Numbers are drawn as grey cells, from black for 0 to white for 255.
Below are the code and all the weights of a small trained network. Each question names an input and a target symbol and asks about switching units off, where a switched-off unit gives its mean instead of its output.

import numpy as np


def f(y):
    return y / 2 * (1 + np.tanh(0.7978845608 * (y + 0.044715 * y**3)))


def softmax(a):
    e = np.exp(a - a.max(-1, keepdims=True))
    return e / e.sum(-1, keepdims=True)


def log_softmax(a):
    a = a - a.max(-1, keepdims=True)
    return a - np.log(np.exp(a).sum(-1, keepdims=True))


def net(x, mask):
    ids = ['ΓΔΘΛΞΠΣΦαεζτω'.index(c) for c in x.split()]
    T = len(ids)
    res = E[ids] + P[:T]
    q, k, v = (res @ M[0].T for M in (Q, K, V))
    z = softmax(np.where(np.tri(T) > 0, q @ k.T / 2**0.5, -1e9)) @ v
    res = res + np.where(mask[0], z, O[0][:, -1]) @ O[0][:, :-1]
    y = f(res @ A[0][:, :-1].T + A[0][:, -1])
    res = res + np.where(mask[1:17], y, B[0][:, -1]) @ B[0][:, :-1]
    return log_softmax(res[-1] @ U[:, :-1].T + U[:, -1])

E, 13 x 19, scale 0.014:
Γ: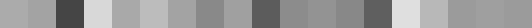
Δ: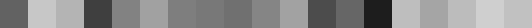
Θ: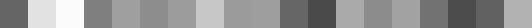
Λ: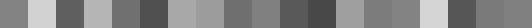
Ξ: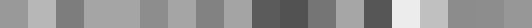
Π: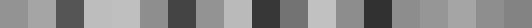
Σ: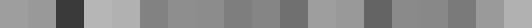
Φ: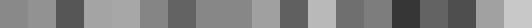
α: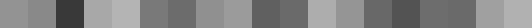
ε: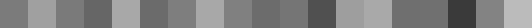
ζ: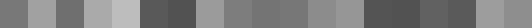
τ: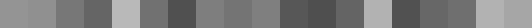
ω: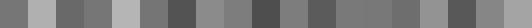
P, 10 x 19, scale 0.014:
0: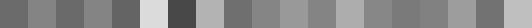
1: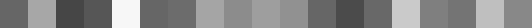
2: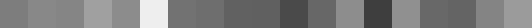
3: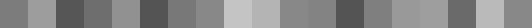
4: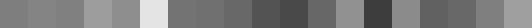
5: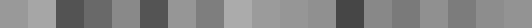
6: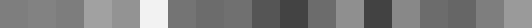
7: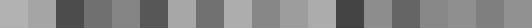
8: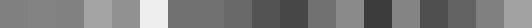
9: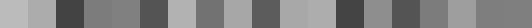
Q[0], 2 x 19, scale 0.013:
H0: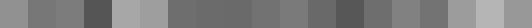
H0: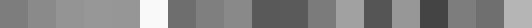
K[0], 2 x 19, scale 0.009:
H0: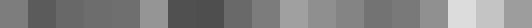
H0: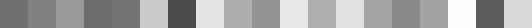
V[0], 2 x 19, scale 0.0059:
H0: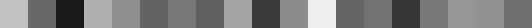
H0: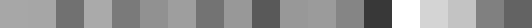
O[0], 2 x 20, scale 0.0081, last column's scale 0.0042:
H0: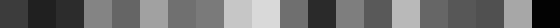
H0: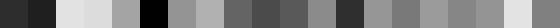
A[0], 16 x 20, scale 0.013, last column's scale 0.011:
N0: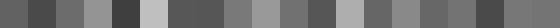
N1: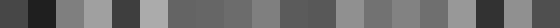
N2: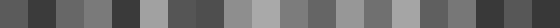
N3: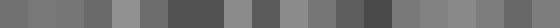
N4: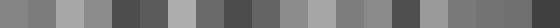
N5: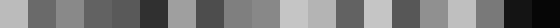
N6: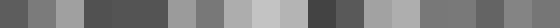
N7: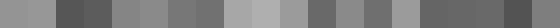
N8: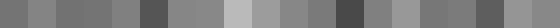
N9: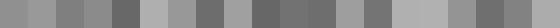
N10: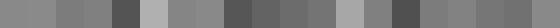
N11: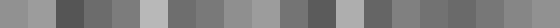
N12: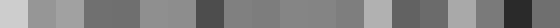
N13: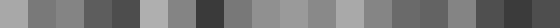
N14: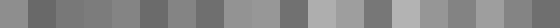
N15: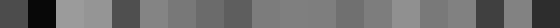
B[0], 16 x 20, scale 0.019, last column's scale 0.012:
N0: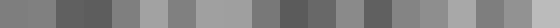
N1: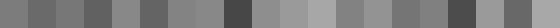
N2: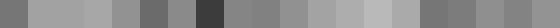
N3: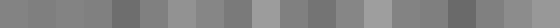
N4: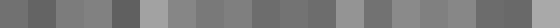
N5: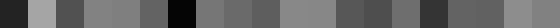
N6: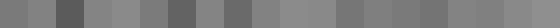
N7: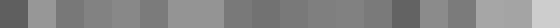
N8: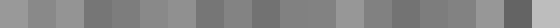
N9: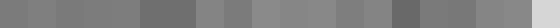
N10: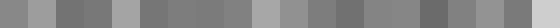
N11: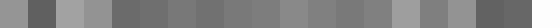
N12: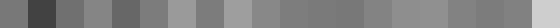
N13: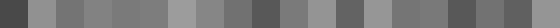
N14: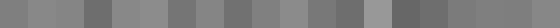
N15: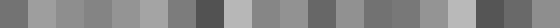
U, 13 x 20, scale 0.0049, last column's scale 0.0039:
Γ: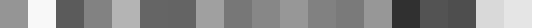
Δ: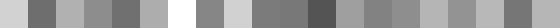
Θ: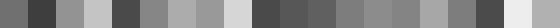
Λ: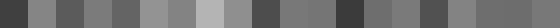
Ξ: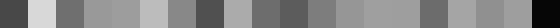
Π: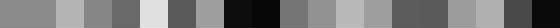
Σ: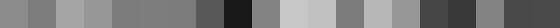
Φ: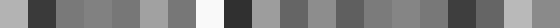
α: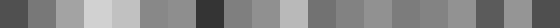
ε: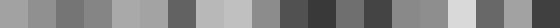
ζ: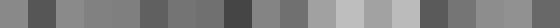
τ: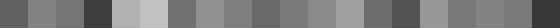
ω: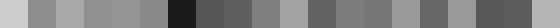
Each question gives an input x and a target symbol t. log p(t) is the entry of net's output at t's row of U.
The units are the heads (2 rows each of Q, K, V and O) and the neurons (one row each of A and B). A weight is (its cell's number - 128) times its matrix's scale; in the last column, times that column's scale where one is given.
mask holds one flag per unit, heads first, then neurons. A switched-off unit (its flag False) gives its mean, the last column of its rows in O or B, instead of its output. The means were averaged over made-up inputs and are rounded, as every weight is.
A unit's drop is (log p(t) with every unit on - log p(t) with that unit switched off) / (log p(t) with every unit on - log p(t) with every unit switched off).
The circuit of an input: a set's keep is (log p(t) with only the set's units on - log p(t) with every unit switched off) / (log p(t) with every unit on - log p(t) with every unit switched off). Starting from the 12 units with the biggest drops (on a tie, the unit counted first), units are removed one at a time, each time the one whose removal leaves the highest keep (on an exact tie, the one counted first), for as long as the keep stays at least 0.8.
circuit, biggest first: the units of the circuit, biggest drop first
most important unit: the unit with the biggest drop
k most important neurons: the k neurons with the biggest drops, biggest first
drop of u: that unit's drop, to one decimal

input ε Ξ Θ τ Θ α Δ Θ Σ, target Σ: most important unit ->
N11
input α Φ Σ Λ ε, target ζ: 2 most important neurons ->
[N2; N1]
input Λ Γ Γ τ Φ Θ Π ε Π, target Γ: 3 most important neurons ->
[N11; N12; N4]
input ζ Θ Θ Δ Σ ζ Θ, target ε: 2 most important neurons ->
[N0; N11]
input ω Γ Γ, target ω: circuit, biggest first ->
[N11; H0; N7; N12]
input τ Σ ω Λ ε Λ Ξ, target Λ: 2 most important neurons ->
[N13; N11]
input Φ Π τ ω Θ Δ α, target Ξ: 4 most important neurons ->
[N0; N2; N11; N7]
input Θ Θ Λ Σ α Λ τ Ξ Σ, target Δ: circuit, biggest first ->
[H0; N12]
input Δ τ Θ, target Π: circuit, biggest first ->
[H0; N4]
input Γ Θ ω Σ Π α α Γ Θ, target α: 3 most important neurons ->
[N15; N1; N0]
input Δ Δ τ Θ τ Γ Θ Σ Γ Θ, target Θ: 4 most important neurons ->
[N12; N10; N4; N1]
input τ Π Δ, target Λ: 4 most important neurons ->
[N13; N11; N0; N7]
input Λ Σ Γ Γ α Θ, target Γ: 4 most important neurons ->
[N11; N12; N6; N4]
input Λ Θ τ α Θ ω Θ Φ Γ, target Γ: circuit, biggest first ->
[H0; N11; N9]
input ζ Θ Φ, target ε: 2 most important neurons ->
[N0; N11]
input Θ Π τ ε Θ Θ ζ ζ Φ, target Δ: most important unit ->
H0
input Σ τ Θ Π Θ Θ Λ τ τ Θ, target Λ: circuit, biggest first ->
[N5; H0; N12]
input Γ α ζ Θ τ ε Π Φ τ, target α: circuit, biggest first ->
[N15; H0]
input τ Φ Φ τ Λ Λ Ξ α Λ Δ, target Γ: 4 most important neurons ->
[N11; N6; N12; N4]
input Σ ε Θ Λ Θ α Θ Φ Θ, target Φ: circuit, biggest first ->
[H0; N1; N2]
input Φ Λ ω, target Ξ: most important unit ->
N0
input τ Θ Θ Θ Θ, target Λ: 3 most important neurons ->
[N13; N11; N0]
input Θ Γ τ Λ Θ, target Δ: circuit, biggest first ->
[H0; N12]
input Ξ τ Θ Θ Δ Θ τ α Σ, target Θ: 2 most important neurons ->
[N10; N1]
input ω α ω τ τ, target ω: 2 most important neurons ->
[N11; N7]
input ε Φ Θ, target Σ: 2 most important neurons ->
[N11; N13]
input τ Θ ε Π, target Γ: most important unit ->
N12
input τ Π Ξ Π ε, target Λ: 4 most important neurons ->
[N13; N11; N0; N7]
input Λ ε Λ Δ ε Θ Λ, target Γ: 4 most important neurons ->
[N11; N12; N10; N9]
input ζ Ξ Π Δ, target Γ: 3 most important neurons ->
[N11; N12; N6]
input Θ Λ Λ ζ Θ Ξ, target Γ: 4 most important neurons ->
[N11; N12; N4; N14]
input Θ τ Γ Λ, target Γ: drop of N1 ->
-0.1
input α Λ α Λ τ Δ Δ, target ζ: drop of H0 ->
0.9
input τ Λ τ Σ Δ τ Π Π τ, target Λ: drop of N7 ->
0.1
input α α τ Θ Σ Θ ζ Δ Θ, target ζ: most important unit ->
N2
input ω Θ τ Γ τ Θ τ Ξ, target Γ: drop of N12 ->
0.2
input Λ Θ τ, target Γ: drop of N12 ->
0.3
